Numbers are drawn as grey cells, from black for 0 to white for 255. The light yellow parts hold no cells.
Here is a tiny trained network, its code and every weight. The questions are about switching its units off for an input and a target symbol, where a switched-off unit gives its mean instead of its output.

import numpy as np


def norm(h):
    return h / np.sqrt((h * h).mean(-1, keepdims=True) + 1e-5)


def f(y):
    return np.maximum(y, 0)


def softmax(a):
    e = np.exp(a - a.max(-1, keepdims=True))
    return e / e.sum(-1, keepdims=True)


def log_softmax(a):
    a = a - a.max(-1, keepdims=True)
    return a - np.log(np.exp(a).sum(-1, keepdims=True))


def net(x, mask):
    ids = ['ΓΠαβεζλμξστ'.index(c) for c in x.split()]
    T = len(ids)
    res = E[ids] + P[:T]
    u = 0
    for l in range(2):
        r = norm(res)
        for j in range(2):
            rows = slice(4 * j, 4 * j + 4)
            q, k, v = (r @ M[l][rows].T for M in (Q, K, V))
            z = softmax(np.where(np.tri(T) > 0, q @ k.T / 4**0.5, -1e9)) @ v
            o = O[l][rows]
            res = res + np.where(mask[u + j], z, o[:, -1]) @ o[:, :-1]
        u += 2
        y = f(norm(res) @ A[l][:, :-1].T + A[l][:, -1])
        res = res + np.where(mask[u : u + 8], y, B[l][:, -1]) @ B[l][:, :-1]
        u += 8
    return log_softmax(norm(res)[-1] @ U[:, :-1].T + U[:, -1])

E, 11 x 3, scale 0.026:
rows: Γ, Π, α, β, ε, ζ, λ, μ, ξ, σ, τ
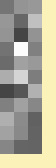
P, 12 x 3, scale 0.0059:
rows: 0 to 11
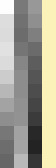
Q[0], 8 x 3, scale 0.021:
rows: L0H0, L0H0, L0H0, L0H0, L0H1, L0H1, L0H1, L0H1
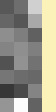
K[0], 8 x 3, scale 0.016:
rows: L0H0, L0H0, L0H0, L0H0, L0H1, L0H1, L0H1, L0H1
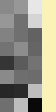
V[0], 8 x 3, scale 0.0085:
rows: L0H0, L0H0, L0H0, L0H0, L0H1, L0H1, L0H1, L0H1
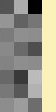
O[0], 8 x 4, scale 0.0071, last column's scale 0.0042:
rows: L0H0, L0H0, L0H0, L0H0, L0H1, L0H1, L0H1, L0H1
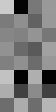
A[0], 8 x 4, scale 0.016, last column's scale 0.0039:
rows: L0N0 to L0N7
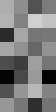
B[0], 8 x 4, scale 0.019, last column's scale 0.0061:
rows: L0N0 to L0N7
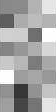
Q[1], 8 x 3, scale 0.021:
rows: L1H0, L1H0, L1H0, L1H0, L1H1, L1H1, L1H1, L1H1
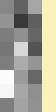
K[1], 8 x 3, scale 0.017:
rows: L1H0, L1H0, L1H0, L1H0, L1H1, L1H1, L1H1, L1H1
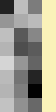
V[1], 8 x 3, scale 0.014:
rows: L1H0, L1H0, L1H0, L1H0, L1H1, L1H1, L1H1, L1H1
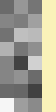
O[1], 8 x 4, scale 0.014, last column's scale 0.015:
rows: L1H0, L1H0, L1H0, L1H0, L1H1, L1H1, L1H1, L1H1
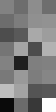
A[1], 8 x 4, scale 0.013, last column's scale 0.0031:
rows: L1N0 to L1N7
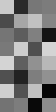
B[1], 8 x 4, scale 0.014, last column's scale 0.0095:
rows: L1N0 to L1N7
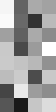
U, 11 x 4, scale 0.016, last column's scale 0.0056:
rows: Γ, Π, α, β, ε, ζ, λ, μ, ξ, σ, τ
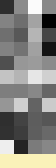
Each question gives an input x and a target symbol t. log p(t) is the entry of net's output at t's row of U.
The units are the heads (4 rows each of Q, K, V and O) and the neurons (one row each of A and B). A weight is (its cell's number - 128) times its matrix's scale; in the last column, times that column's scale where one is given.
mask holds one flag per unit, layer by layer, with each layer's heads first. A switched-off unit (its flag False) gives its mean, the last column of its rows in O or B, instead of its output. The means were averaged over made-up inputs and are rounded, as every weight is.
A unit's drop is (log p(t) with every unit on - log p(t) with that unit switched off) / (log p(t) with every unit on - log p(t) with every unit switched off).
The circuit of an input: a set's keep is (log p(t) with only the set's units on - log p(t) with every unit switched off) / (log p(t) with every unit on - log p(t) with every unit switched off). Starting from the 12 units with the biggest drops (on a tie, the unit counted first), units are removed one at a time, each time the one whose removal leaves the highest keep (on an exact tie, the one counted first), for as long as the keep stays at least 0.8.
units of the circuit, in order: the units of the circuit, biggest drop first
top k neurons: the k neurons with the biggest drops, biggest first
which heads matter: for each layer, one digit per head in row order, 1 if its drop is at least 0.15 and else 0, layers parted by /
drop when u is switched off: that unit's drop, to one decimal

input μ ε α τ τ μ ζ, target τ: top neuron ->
(L1N3)
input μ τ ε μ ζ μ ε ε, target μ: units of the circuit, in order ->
(L0N2; L1H1)
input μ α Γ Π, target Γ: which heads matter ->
00 / 00
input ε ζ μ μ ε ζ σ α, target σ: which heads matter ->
00 / 01
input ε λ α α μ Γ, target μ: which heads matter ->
01 / 01
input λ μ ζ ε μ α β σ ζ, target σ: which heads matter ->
10 / 01
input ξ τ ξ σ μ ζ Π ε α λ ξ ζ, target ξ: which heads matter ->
10 / 01
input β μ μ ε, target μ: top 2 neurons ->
(L0N7; L1N1)
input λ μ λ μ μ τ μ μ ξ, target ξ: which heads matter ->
01 / 00
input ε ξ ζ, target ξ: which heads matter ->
00 / 01
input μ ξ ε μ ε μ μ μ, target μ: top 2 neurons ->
(L0N2; L0N0)
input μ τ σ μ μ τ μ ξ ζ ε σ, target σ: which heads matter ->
01 / 00
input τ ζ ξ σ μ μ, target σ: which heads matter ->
10 / 01
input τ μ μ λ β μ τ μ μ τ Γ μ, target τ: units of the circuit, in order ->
(L0H0)
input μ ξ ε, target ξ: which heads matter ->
00 / 01
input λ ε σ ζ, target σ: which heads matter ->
00 / 01
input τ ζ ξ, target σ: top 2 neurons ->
(L0N6; L1N3)
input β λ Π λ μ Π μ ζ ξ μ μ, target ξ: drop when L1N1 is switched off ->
0.1
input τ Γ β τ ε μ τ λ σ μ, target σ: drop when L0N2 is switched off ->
-0.1
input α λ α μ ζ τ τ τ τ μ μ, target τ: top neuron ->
(L0N2)
